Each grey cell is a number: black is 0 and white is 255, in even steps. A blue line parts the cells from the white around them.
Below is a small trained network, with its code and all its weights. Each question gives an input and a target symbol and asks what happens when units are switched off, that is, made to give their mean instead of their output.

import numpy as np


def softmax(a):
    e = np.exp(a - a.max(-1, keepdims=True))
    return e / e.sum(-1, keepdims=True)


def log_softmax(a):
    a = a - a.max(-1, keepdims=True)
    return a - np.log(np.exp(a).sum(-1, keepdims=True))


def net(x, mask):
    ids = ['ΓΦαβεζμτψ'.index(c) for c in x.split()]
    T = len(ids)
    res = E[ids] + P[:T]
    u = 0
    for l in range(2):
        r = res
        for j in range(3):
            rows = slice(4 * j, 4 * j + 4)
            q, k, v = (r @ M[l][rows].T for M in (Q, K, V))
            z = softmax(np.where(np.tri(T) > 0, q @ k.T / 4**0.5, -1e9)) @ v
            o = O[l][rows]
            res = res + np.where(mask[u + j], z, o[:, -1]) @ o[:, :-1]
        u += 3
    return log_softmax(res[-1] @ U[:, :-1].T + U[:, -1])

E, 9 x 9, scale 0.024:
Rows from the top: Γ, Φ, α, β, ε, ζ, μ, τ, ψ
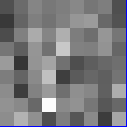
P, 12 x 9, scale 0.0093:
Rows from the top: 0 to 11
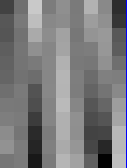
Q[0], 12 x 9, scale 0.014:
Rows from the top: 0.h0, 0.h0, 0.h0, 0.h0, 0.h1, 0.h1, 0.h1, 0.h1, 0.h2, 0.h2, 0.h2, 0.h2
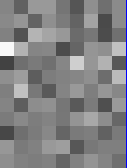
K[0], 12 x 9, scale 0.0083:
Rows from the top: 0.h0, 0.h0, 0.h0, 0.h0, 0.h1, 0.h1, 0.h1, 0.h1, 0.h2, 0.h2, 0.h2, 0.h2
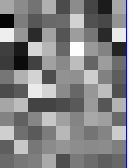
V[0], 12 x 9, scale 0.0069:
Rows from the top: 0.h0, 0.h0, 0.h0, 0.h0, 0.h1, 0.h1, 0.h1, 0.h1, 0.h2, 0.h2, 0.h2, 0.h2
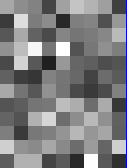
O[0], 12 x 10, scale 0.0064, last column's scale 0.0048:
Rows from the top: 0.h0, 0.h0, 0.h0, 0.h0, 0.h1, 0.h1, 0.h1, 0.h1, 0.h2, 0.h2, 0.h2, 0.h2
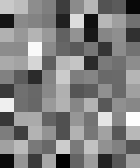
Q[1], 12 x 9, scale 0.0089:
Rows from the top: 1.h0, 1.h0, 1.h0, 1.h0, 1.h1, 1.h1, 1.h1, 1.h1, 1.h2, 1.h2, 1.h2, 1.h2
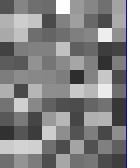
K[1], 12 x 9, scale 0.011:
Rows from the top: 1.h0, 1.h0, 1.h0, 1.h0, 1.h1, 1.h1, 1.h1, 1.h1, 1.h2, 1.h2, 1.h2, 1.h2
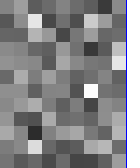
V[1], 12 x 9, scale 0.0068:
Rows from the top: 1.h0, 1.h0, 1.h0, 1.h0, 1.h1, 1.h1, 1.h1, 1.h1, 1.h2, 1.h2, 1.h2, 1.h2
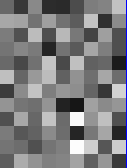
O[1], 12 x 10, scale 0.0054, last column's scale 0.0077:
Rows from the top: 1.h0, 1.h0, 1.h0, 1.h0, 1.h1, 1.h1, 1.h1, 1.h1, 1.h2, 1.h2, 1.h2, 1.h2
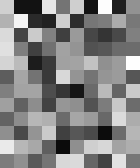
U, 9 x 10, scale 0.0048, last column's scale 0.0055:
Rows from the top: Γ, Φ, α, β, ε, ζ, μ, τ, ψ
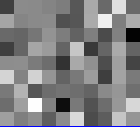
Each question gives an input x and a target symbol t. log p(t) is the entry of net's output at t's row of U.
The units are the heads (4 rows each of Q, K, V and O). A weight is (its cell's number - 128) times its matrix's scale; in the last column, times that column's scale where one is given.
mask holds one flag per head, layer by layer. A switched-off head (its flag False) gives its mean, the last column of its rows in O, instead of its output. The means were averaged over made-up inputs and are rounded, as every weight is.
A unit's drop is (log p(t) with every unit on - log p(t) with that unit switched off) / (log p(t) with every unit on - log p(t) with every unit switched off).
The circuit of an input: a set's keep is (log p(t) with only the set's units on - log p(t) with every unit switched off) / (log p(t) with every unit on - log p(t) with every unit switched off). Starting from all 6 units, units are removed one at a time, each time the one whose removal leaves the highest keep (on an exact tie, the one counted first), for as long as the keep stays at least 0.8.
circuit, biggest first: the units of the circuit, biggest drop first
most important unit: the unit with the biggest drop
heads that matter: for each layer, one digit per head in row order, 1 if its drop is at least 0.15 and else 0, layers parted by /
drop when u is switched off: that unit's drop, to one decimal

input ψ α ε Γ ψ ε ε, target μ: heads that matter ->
101 / 111
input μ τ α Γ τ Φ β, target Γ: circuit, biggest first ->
[1.h0]
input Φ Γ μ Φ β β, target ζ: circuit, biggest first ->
[0.h0; 1.h0]
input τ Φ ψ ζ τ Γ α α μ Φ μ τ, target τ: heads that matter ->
010 / 110
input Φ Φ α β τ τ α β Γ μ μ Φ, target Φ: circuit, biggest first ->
[1.h2; 0.h2]
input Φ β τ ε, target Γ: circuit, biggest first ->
[1.h0; 0.h1]
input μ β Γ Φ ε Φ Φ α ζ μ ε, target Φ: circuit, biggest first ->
[1.h2; 1.h0]
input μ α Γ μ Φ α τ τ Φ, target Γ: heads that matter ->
000 / 100
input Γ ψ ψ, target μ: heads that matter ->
001 / 101
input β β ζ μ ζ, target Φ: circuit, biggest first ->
[0.h1; 1.h2; 1.h0]
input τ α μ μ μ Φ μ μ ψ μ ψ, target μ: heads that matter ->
001 / 001
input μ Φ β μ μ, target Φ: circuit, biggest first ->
[1.h2; 0.h1; 1.h0]
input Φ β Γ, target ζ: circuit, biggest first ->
[0.h0; 0.h1]
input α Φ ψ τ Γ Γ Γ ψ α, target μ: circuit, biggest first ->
[0.h2; 1.h0]
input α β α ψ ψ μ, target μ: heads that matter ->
111 / 111
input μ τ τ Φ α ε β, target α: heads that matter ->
110 / 001
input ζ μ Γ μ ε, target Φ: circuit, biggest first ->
[0.h1; 1.h2; 1.h0]
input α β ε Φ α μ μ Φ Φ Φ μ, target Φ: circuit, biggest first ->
[1.h2; 0.h0]
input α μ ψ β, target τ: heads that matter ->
111 / 010
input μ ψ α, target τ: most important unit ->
0.h1
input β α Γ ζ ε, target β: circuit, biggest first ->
[1.h0; 1.h2; 0.h2]
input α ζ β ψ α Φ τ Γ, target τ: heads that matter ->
100 / 110
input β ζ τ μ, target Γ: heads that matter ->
010 / 100
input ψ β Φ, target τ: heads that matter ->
101 / 010
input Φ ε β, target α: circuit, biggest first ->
[1.h2; 0.h0]
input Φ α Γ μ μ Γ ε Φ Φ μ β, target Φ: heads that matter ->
000 / 001
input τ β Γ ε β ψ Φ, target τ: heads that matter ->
110 / 010
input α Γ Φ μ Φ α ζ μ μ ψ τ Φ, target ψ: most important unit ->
0.h2
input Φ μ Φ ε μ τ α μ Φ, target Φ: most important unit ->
1.h2
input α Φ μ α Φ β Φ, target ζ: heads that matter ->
110 / 000
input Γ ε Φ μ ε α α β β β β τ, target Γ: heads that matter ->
000 / 100
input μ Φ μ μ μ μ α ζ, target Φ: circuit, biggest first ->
[1.h2; 0.h1]
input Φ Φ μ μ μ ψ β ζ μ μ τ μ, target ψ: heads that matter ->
111 / 000
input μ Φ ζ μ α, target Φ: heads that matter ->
010 / 101
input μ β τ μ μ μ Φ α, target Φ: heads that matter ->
110 / 001
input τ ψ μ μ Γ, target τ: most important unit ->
0.h0
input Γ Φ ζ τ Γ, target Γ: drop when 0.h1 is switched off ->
0.1
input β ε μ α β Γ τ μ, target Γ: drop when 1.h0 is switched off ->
0.7
